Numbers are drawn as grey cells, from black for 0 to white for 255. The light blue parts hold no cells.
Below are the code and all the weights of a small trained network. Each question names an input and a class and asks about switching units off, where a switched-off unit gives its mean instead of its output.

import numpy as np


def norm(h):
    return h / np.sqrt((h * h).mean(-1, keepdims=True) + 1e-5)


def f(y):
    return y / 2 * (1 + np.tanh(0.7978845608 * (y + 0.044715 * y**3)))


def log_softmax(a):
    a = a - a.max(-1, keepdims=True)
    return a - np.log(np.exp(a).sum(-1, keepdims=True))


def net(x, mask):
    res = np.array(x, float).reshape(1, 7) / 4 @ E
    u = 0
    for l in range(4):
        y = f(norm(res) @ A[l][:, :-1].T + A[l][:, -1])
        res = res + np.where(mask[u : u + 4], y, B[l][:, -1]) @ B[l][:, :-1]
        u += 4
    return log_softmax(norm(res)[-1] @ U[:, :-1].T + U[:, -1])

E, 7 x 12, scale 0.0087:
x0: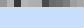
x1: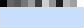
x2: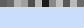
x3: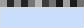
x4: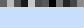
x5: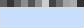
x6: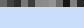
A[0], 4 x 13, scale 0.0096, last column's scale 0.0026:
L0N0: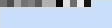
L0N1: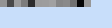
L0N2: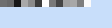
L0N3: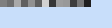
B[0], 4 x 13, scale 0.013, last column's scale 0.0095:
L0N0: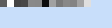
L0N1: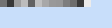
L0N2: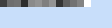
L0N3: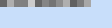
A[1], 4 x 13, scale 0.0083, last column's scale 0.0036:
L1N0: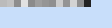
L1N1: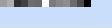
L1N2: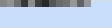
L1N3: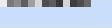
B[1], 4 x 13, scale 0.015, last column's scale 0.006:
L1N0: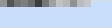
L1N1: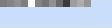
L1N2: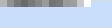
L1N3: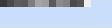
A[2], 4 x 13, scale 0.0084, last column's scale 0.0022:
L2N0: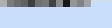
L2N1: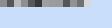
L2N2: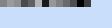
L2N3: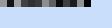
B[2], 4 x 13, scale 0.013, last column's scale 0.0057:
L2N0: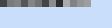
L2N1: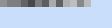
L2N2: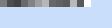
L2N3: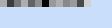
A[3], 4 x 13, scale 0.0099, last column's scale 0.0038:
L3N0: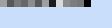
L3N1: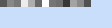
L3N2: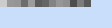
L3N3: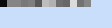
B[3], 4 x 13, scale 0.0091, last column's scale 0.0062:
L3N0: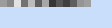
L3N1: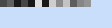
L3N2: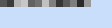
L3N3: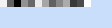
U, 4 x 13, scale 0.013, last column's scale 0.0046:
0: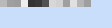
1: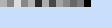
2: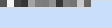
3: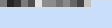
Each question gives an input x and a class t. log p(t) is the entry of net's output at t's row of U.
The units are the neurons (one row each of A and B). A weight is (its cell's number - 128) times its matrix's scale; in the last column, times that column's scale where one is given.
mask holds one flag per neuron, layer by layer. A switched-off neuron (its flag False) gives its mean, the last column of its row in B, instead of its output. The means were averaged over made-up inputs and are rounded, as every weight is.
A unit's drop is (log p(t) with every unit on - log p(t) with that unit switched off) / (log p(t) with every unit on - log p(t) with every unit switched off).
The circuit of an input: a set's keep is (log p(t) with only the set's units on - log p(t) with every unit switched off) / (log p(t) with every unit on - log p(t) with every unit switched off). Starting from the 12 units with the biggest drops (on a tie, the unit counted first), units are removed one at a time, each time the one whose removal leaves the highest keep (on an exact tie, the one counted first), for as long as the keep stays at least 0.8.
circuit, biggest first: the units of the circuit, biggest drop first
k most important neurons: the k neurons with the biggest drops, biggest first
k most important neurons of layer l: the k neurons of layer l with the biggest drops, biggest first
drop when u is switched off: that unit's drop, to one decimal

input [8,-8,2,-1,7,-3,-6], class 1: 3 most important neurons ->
(L0N2; L0N0; L1N0)
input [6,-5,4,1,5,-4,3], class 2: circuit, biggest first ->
(L0N1)
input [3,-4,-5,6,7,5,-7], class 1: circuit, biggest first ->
(L0N0; L0N2; L3N0)
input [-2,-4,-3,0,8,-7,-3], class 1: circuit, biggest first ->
(L0N0; L0N2)
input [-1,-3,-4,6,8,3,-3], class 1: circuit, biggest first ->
(L0N0; L0N2; L3N0)
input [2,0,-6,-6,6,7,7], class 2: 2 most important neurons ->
(L0N1; L1N1)
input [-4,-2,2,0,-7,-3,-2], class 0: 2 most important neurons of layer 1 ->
(L1N0; L1N3)
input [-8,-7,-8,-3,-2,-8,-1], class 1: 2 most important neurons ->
(L0N2; L0N3)
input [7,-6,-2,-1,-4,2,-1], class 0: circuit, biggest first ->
(L0N2; L1N0)
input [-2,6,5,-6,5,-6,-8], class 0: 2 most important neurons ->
(L0N2; L1N3)
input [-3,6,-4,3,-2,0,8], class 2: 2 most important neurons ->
(L0N0; L1N3)
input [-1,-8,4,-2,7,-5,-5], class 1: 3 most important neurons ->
(L0N2; L0N0; L3N2)
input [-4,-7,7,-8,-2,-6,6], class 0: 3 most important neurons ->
(L0N2; L1N0; L1N3)
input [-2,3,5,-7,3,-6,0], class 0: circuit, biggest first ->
(L0N2)
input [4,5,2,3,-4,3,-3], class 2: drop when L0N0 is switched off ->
0.2
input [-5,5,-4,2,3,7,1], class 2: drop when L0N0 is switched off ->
0.1
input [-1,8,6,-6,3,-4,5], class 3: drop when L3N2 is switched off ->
0.0
